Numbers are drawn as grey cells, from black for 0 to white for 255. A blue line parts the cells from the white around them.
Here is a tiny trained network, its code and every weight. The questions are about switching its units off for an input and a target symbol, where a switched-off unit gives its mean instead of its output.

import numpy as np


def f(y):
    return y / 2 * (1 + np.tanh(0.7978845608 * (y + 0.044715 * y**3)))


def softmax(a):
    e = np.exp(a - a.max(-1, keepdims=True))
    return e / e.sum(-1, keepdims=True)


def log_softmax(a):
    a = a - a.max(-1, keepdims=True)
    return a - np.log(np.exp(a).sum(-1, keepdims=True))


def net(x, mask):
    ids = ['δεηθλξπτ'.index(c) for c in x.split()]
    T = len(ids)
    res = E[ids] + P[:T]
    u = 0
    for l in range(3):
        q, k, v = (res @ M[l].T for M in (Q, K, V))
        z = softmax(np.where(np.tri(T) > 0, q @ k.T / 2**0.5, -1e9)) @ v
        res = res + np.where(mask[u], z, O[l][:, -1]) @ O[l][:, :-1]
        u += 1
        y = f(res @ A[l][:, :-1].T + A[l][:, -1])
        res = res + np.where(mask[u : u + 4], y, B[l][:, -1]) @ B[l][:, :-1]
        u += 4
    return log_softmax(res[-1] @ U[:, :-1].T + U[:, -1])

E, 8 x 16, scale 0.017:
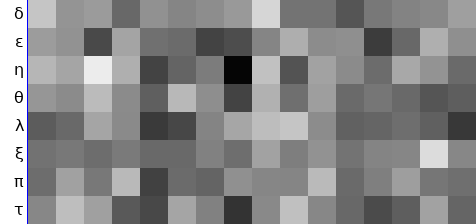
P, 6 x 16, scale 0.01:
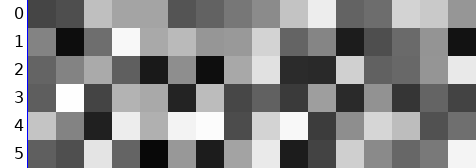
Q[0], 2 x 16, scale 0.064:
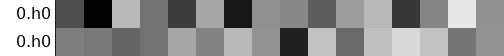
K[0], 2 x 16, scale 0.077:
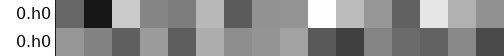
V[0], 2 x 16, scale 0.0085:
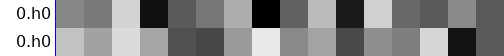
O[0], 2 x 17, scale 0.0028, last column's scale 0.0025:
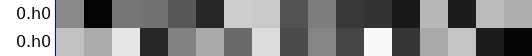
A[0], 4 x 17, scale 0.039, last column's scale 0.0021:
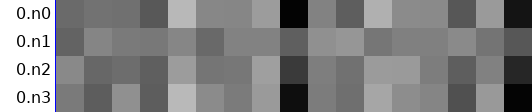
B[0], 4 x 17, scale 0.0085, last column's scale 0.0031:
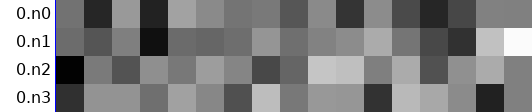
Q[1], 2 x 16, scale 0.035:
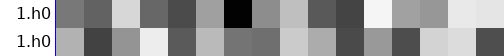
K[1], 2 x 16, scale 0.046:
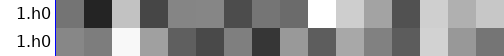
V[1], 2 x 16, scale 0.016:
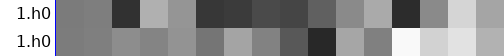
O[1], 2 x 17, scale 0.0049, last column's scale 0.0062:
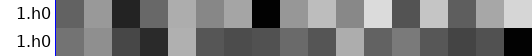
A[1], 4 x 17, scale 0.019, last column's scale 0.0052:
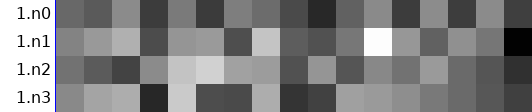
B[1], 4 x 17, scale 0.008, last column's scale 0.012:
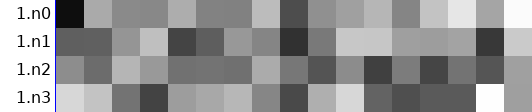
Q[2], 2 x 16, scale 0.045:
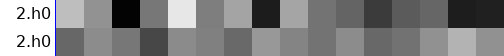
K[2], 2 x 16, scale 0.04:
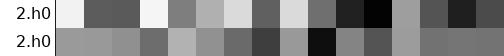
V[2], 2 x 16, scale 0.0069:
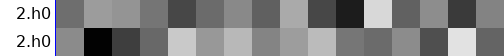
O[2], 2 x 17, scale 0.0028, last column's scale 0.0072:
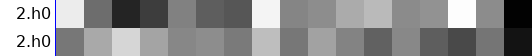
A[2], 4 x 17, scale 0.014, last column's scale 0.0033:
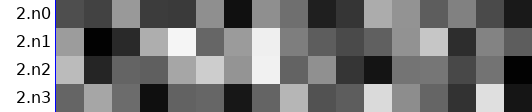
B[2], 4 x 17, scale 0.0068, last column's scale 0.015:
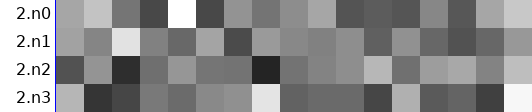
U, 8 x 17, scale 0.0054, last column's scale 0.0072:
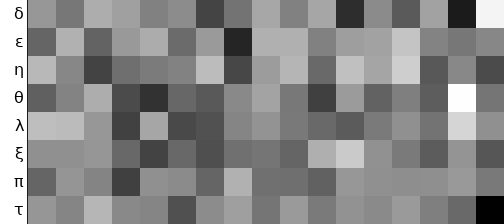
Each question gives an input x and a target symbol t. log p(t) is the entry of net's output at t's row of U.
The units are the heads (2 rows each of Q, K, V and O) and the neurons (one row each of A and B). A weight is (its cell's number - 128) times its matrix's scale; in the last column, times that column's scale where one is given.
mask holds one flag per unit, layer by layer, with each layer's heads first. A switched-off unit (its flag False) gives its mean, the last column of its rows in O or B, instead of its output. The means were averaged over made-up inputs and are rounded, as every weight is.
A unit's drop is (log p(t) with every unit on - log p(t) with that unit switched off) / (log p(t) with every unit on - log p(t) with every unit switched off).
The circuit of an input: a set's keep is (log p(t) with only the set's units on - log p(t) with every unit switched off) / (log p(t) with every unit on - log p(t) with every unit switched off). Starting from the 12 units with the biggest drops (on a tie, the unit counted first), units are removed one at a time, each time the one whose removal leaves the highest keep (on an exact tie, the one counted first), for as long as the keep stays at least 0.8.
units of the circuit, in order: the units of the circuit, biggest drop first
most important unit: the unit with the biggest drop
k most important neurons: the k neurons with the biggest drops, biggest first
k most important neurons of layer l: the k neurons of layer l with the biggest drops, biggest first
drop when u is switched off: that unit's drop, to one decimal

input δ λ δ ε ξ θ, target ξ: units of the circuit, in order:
(1.n3 1.h0 0.h0 1.n1)
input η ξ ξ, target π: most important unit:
1.h0
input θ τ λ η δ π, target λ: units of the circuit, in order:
(2.n0 1.h0)
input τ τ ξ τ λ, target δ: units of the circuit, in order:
(2.n1 0.h0)
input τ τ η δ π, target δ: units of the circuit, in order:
(1.n2 1.n0)
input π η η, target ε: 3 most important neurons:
(0.n1 1.n1 2.n0)
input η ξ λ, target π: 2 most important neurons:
(1.n0 2.n3)
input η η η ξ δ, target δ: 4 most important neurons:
(2.n1 1.n3 2.n0 0.n1)
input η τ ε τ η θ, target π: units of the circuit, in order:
(1.h0 1.n0 2.n3)
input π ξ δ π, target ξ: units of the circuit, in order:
(0.h0 0.n1 1.n1)
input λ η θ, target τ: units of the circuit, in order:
(1.n1 1.h0 0.h0 2.n0)
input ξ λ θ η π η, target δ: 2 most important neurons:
(0.n1 2.n3)
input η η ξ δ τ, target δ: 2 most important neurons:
(1.n2 1.n0)
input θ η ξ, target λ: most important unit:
2.n0
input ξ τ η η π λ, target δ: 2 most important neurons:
(0.n1 2.n3)
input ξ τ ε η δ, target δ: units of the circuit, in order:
(2.n1 1.n2)
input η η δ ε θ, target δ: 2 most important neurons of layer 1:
(1.n3 1.n2)
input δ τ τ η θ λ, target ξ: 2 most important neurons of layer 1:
(1.n3 1.n1)
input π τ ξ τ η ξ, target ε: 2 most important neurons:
(0.n1 1.n1)
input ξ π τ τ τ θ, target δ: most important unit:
0.n1
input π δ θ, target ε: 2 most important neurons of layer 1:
(1.n1 1.n3)
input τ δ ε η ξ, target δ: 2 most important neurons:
(1.n2 2.n1)
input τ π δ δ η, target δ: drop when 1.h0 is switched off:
0.7
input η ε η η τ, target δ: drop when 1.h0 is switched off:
0.2
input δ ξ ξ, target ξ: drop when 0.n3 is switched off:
0.0
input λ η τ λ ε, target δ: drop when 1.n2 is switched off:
0.2
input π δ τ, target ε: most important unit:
0.n1
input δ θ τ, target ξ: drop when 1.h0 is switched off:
1.3
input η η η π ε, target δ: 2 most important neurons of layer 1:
(1.n2 1.n0)
